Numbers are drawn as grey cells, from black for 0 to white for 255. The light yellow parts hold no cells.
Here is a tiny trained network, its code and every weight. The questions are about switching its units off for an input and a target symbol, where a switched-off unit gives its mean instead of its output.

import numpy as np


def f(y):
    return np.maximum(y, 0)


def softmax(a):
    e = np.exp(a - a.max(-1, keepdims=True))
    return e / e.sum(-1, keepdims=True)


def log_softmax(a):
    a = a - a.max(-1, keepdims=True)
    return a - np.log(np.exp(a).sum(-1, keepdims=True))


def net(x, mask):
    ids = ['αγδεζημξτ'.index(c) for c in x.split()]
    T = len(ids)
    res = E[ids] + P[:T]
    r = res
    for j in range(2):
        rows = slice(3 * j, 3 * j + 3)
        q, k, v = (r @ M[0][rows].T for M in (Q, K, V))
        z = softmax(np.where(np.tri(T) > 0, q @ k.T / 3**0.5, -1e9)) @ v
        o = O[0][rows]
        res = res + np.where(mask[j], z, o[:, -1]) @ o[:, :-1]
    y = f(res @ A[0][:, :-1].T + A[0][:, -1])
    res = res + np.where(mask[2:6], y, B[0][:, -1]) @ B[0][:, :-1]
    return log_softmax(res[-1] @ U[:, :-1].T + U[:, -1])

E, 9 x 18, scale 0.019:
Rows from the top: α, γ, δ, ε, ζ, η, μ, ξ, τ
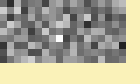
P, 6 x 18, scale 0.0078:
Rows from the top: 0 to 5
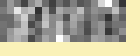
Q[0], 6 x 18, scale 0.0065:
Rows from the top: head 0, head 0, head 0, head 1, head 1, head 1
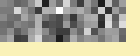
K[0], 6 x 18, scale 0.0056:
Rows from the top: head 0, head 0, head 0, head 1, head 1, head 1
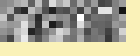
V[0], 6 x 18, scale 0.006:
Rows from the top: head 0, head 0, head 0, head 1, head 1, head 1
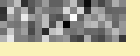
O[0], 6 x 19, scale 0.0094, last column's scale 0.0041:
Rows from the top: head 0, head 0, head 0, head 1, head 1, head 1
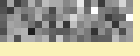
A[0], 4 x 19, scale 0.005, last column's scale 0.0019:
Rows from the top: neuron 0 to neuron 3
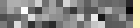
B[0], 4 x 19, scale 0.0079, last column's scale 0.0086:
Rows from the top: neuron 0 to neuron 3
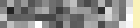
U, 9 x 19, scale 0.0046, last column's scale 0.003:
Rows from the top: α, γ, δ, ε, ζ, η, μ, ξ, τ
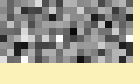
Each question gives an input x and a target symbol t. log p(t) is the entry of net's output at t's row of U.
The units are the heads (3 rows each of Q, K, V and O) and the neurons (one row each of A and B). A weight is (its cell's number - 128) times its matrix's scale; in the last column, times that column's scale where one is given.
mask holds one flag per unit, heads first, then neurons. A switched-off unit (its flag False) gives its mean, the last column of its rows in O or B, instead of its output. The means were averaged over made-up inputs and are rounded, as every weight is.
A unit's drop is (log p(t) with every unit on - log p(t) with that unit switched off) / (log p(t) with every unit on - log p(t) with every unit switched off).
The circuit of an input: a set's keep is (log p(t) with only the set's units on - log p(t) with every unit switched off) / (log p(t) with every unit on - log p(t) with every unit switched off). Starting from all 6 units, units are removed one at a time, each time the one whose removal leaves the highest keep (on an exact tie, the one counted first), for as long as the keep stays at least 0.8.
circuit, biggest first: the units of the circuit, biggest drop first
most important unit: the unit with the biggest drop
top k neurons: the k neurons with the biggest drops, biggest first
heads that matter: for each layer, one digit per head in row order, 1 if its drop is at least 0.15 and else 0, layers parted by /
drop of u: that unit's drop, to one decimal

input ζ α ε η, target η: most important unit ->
head 1
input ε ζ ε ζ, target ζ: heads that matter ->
11
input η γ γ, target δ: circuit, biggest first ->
[head 0; head 1; neuron 1]
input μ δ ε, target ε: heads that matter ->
00
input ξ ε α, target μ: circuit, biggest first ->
[neuron 2; head 0]
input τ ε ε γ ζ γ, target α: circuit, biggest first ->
[head 0; neuron 3]
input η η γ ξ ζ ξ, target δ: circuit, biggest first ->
[head 0; head 1; neuron 1]
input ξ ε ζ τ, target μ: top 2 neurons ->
[neuron 2; neuron 3]
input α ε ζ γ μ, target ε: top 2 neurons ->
[neuron 1; neuron 2]
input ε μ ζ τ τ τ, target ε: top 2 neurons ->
[neuron 0; neuron 1]
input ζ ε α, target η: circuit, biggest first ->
[head 1; neuron 1]
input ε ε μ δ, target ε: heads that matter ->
01
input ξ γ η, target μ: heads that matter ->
10
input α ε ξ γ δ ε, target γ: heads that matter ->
11
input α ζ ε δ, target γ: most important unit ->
head 1
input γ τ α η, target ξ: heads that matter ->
10
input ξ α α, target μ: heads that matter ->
11
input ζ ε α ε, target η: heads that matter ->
01
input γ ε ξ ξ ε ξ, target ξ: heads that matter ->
10
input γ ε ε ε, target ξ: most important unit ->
head 0
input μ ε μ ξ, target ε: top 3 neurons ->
[neuron 1; neuron 2; neuron 0]
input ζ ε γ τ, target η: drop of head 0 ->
0.2
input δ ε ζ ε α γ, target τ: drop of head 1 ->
0.2
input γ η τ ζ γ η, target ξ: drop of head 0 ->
1.3
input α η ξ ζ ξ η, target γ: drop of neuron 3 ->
0.1
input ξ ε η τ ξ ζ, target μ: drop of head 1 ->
0.2
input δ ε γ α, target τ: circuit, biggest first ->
[head 0]
